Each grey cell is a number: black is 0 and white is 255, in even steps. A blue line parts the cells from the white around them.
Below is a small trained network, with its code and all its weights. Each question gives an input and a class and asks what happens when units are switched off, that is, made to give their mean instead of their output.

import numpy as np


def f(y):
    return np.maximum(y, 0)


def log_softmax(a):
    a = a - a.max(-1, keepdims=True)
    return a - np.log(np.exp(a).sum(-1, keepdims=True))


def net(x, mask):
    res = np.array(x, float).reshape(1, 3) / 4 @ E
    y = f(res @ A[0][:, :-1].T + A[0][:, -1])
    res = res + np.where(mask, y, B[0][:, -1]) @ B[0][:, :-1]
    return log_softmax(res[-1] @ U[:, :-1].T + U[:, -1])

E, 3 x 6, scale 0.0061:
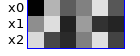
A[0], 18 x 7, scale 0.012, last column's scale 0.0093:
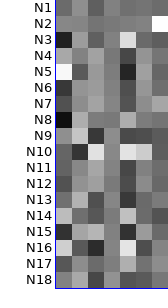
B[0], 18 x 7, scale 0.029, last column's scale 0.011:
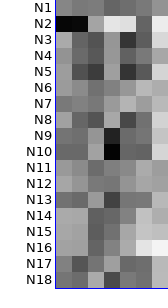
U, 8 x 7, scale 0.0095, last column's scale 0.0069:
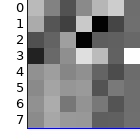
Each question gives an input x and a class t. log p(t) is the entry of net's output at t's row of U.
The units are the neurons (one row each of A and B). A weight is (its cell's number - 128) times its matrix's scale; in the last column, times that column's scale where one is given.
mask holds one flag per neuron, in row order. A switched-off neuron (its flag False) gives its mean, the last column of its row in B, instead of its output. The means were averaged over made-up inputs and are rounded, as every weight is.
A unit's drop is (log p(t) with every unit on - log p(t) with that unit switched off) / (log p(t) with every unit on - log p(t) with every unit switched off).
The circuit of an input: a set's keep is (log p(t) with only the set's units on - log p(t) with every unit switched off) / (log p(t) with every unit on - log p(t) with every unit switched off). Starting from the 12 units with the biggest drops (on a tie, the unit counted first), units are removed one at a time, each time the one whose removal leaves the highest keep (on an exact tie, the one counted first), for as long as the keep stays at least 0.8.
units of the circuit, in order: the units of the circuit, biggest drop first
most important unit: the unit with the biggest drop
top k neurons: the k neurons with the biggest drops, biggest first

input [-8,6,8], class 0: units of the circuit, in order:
[N16]
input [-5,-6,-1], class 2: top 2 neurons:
[N10 N3]
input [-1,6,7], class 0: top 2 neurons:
[N16 N10]
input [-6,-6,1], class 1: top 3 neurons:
[N5 N9 N4]
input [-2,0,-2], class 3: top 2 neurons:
[N16 N3]
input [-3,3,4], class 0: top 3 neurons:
[N16 N10 N3]
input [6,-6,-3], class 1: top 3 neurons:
[N8 N3 N9]
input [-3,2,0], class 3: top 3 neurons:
[N3 N8 N10]
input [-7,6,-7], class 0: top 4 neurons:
[N15 N3 N7 N8]
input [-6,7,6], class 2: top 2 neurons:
[N9 N18]
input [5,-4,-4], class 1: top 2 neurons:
[N16 N8]
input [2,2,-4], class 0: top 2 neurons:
[N15 N6]
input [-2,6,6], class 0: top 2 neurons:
[N16 N10]
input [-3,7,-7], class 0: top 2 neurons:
[N15 N10]
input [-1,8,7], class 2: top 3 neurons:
[N9 N18 N13]
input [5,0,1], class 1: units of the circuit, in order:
[N3]
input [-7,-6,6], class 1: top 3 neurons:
[N5 N15 N7]
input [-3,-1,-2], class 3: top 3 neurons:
[N3 N8 N16]
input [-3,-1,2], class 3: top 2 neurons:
[N3 N8]
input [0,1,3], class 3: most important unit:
N15
